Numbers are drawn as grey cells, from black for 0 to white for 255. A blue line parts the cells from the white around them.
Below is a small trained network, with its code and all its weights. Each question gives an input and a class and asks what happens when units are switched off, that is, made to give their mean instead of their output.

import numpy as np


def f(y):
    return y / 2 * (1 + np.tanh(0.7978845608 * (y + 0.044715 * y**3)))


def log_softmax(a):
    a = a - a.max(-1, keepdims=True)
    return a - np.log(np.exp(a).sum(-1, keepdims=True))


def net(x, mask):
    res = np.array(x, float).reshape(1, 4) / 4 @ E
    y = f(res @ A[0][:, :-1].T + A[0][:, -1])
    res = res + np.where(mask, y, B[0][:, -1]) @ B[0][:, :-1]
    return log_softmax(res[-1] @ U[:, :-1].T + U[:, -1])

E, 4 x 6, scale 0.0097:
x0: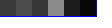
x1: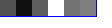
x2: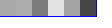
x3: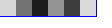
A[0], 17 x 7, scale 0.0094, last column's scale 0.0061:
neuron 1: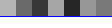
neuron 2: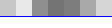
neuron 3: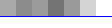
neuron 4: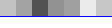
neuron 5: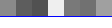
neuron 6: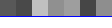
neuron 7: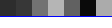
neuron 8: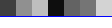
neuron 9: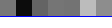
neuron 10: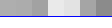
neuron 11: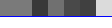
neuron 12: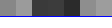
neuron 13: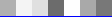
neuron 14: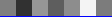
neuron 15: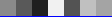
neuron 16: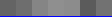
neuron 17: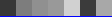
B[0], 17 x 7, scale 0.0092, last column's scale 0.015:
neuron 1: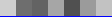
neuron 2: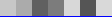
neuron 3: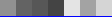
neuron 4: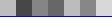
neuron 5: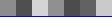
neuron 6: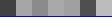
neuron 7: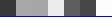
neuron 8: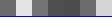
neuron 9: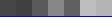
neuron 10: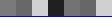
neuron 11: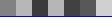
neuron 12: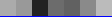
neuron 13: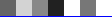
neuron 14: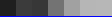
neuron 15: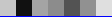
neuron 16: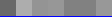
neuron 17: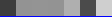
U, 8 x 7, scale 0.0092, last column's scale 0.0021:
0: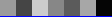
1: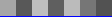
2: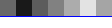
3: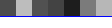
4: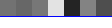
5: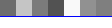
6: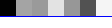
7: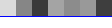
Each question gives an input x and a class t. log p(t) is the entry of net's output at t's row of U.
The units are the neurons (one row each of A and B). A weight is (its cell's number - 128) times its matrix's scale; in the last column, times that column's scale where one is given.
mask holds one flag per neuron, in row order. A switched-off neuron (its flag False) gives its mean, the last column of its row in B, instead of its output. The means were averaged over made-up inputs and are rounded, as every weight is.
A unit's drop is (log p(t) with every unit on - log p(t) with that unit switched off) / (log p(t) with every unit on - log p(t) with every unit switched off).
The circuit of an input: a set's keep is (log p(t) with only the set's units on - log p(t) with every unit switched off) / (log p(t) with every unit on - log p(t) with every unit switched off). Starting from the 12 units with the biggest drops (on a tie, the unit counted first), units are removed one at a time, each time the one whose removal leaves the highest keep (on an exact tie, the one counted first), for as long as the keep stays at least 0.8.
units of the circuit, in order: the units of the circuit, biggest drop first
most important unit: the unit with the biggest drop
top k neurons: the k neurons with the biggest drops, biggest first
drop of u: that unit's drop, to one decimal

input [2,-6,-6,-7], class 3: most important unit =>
neuron 8
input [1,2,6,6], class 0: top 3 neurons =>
[neuron 15; neuron 5; neuron 7]
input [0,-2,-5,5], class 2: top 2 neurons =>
[neuron 14; neuron 9]
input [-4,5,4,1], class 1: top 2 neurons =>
[neuron 10; neuron 7]
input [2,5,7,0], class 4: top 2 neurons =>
[neuron 15; neuron 13]
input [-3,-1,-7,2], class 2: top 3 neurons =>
[neuron 14; neuron 13; neuron 9]
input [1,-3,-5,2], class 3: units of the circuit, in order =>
[neuron 13; neuron 8]
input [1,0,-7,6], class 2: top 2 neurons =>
[neuron 14; neuron 9]
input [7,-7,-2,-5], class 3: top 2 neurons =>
[neuron 8; neuron 12]
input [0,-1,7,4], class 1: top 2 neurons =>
[neuron 10; neuron 12]
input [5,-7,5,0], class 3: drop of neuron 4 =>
0.1
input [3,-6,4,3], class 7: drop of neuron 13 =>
0.2
